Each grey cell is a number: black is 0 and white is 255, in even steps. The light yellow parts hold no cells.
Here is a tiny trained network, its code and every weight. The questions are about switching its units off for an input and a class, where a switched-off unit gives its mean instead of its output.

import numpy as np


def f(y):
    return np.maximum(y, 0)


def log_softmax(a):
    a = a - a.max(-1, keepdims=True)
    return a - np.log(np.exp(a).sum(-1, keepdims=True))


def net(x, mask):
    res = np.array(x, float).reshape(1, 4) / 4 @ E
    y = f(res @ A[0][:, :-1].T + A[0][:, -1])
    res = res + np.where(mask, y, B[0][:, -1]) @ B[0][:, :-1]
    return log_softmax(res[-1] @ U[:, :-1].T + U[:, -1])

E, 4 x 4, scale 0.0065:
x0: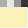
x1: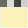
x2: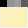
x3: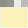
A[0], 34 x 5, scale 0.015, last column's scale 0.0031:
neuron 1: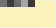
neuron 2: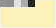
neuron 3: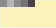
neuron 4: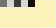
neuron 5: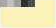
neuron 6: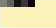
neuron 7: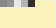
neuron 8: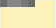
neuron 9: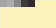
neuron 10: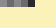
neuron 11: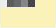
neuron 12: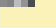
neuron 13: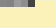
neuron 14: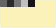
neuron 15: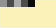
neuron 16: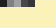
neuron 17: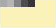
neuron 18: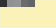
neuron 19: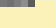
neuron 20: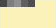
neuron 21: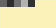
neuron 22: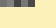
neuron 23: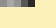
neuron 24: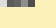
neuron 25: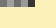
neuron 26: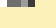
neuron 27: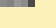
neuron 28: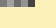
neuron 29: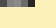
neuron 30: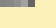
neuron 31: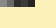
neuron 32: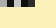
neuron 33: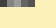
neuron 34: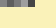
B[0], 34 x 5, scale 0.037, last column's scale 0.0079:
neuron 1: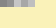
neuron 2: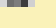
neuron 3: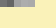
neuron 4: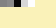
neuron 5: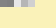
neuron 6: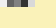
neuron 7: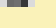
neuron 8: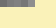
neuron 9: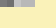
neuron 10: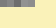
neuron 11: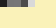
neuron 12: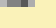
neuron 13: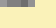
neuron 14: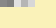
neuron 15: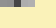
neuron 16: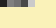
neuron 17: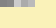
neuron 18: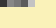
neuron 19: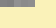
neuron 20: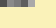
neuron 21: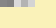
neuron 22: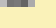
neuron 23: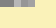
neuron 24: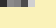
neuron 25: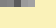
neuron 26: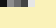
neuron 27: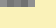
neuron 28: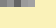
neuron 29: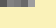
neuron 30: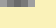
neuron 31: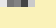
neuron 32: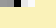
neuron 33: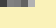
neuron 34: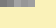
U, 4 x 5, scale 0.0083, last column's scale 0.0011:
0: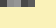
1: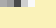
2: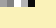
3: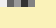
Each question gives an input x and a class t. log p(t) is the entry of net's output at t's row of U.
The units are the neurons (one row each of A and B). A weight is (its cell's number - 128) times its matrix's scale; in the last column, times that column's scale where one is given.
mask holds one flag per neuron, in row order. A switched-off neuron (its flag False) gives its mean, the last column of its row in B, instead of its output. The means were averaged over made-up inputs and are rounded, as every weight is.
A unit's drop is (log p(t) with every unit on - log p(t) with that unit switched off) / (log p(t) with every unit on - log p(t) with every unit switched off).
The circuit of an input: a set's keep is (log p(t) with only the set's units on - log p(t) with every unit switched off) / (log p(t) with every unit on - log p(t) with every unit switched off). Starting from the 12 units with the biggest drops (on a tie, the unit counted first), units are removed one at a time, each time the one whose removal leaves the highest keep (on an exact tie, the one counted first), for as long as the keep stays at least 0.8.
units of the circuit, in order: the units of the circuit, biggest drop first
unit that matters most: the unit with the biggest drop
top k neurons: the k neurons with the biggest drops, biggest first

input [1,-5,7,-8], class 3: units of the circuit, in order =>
(neuron 6)
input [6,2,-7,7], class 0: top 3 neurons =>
(neuron 26; neuron 11; neuron 6)
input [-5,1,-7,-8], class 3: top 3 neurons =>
(neuron 6; neuron 31; neuron 22)
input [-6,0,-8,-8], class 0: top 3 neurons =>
(neuron 26; neuron 11; neuron 24)
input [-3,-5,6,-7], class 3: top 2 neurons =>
(neuron 6; neuron 31)
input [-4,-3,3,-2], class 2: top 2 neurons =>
(neuron 4; neuron 26)
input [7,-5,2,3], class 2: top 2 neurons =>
(neuron 5; neuron 4)
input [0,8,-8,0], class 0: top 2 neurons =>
(neuron 26; neuron 32)
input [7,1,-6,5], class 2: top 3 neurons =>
(neuron 5; neuron 17; neuron 9)
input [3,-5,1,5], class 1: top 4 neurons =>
(neuron 32; neuron 6; neuron 31; neuron 15)
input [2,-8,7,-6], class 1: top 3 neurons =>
(neuron 32; neuron 15; neuron 26)
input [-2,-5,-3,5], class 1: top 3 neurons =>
(neuron 32; neuron 6; neuron 31)
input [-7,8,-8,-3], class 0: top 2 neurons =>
(neuron 26; neuron 24)
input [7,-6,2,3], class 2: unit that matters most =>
neuron 5
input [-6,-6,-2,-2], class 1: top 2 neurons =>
(neuron 32; neuron 15)
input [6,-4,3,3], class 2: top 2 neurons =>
(neuron 5; neuron 4)
